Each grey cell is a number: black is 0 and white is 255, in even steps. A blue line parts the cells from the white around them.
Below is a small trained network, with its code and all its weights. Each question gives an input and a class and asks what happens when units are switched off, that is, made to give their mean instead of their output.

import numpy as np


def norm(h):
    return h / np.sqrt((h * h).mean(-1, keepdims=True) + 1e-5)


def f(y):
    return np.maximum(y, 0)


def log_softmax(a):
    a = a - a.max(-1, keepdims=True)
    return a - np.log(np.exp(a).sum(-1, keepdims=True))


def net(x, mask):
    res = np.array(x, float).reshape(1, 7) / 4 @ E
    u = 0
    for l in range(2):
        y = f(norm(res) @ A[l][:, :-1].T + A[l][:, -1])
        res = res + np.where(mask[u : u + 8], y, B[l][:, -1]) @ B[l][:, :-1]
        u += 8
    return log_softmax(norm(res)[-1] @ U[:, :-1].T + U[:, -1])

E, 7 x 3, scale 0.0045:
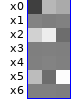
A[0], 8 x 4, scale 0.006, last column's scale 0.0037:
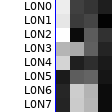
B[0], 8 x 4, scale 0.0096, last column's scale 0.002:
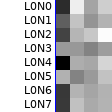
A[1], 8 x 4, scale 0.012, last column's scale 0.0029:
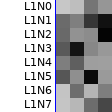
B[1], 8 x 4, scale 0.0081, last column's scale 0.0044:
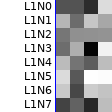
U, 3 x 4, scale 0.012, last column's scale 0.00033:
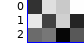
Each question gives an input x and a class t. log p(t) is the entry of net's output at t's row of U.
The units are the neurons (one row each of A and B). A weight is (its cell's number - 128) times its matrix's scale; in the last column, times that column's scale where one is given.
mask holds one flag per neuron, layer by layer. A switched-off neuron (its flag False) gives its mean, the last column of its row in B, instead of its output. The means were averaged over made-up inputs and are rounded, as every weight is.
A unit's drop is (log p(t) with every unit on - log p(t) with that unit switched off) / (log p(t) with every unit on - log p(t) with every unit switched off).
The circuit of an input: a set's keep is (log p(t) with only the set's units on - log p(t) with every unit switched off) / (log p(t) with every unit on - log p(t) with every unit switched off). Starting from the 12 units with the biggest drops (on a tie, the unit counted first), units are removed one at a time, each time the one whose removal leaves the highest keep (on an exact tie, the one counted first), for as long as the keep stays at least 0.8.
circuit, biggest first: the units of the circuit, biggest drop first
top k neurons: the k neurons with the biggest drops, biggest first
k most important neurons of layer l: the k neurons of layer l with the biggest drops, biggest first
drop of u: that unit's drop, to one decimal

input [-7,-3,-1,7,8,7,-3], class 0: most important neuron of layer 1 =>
L1N5
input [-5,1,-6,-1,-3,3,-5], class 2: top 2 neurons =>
L1N3, L1N5
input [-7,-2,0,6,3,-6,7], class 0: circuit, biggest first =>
L0N4, L0N0
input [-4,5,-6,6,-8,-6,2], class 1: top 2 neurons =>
L1N5, L1N1
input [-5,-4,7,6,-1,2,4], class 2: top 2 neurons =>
L1N0, L1N7
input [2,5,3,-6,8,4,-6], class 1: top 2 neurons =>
L1N6, L1N3
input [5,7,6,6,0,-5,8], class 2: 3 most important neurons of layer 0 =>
L0N4, L0N2, L0N0
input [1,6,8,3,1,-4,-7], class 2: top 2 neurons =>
L1N7, L1N0
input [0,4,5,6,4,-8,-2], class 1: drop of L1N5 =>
0.9
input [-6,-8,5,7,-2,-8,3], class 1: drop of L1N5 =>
1.2
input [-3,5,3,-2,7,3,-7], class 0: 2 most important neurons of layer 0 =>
L0N2, L0N0
